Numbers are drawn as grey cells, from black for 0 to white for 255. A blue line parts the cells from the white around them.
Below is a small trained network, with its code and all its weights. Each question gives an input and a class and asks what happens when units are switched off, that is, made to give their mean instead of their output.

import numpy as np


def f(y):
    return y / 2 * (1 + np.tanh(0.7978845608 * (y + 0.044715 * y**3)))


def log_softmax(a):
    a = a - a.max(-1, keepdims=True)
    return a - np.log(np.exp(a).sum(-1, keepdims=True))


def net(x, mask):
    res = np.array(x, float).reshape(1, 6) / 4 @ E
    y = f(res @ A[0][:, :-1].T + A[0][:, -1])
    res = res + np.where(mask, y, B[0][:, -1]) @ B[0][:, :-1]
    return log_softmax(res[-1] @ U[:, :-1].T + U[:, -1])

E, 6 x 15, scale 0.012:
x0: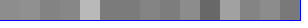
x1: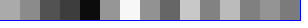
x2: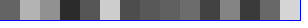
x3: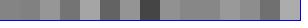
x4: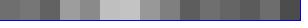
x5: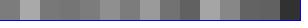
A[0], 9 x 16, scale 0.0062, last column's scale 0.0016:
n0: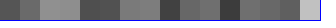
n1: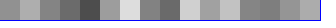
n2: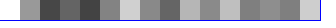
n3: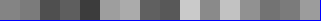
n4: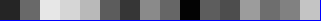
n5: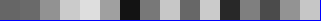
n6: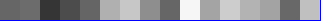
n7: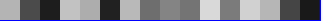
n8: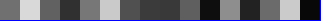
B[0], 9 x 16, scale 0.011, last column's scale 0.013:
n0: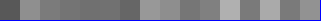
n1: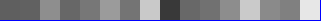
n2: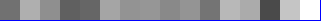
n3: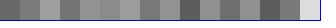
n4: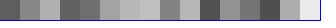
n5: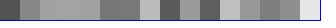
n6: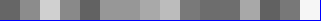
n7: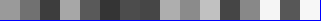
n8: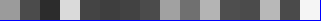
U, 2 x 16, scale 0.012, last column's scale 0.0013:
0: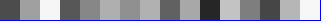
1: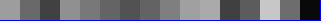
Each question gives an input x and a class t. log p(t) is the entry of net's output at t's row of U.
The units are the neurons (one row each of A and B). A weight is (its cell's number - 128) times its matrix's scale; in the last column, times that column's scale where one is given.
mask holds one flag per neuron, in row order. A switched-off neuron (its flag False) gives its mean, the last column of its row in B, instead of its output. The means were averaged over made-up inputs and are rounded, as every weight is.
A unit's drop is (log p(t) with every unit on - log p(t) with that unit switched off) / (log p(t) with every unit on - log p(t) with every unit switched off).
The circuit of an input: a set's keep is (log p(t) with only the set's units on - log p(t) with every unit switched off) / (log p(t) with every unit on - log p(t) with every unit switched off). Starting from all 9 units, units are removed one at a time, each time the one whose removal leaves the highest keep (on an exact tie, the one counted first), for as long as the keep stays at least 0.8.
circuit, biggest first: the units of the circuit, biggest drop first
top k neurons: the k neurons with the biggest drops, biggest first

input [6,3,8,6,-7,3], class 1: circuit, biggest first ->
(n8)
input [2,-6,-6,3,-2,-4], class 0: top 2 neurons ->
(n4; n5)
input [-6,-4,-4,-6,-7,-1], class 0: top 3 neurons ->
(n8; n4; n5)
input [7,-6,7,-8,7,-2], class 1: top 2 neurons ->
(n8; n2)
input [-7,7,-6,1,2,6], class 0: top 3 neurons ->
(n2; n8; n6)
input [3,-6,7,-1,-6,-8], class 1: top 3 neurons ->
(n8; n2; n6)
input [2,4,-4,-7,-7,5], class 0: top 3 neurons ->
(n8; n2; n6)
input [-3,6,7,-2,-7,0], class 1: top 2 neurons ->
(n8; n4)
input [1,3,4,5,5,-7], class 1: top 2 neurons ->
(n8; n4)
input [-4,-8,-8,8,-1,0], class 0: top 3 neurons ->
(n4; n5; n8)
